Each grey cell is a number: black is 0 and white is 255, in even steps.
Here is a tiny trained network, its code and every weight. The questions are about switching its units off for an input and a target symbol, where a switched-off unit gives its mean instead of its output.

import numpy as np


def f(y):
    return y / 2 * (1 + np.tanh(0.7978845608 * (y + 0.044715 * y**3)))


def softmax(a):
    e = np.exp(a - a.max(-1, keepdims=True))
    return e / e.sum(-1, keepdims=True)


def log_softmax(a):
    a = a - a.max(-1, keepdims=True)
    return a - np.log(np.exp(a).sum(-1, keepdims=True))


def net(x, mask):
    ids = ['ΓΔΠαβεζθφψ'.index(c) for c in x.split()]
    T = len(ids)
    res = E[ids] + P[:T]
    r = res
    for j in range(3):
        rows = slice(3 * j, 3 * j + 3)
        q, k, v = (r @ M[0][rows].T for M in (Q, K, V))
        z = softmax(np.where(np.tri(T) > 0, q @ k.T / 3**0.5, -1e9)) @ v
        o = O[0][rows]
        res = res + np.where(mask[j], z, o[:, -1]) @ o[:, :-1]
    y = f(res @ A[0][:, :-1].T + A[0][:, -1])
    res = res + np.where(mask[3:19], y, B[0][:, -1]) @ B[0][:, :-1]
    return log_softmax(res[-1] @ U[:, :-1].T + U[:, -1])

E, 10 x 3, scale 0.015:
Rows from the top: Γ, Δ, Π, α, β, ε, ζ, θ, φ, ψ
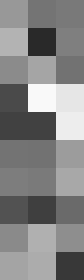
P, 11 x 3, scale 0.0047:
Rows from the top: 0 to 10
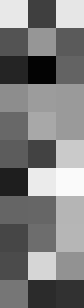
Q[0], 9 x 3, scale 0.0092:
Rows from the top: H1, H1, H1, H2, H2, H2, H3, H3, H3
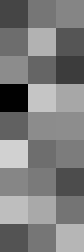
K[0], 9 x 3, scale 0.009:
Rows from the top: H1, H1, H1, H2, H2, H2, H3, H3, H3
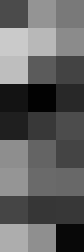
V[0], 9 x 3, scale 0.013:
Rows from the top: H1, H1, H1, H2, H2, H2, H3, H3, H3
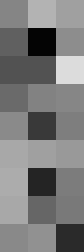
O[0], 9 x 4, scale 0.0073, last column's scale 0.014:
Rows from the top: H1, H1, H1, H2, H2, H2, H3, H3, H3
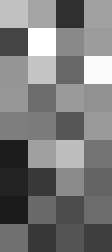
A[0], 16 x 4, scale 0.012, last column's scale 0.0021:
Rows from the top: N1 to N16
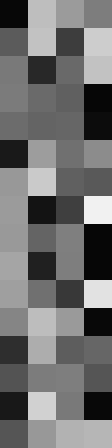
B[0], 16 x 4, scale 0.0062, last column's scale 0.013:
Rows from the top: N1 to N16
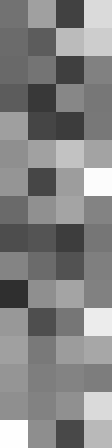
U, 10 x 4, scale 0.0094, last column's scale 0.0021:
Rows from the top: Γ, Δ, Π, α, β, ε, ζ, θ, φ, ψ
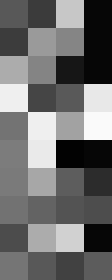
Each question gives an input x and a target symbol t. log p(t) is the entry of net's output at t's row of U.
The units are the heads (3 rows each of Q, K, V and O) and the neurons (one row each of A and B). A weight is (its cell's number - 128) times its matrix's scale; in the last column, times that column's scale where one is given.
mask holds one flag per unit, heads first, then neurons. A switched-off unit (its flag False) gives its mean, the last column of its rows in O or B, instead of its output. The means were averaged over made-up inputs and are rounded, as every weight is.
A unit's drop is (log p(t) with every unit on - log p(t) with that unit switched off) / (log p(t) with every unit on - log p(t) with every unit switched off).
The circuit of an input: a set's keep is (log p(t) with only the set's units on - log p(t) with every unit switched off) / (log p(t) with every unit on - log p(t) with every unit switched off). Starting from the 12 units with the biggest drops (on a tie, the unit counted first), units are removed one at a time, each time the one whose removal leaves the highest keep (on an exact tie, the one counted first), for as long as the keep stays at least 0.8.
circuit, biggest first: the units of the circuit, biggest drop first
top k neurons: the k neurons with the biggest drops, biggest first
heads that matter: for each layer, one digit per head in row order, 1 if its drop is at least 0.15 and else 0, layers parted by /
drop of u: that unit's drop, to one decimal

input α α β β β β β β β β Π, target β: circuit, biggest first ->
H1, H3
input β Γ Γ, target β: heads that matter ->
100
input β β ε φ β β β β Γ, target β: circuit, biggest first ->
H1
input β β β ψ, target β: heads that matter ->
001
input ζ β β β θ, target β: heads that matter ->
100
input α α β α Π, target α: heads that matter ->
101
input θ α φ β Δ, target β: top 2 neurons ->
N7, N12
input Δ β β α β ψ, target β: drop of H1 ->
0.2
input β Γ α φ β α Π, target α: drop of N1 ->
0.1
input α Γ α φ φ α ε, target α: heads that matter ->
101
